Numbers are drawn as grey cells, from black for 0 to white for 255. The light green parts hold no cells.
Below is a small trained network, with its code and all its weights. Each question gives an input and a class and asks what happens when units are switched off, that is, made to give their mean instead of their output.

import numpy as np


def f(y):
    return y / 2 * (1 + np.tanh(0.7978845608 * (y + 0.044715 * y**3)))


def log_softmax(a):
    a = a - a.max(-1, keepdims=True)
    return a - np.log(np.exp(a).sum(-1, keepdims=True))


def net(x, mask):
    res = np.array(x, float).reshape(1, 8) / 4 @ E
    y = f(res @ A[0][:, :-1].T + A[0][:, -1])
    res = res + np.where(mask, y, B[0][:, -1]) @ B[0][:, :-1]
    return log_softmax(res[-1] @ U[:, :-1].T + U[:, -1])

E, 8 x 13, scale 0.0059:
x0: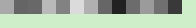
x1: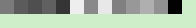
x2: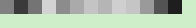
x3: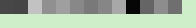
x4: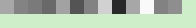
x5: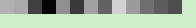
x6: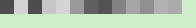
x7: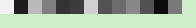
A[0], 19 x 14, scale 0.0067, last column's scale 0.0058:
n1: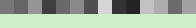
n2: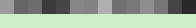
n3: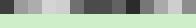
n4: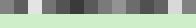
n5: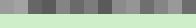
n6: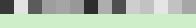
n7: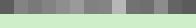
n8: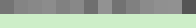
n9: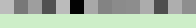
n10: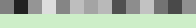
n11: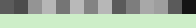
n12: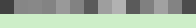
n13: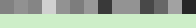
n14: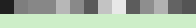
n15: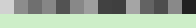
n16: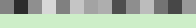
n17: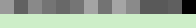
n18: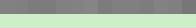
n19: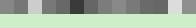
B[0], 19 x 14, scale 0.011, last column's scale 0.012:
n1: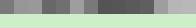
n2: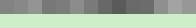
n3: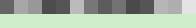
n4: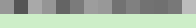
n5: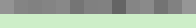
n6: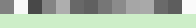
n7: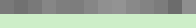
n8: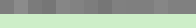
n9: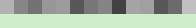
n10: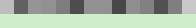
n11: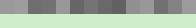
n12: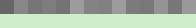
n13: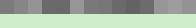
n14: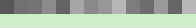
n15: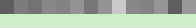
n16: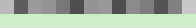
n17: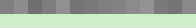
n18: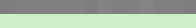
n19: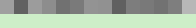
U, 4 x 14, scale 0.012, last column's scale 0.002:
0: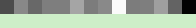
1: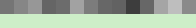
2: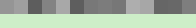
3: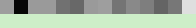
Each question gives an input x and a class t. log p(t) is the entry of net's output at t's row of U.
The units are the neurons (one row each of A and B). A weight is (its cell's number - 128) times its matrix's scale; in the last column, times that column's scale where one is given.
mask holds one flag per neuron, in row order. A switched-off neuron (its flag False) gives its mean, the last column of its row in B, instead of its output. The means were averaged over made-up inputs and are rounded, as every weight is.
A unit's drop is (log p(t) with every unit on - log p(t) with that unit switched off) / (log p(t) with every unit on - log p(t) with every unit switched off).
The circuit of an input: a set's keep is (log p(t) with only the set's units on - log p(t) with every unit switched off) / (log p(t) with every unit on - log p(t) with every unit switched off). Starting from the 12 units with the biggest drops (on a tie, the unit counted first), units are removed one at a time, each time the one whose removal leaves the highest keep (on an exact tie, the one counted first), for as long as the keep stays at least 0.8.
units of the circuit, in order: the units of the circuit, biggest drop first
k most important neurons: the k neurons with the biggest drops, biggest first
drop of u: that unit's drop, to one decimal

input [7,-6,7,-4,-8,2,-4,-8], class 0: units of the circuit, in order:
n9, n10
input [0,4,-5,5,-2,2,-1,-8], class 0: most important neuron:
n14
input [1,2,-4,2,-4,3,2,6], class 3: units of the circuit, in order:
n6, n3
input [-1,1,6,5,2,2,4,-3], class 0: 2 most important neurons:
n14, n9
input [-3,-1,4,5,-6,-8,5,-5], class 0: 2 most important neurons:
n14, n6
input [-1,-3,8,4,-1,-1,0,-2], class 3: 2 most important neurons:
n6, n10
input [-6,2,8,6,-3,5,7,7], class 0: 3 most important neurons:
n16, n10, n19
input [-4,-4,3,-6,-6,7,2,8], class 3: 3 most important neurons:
n6, n4, n19
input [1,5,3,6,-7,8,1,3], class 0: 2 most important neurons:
n10, n16
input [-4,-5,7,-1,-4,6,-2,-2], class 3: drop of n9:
0.1
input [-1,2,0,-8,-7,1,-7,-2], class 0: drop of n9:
0.3
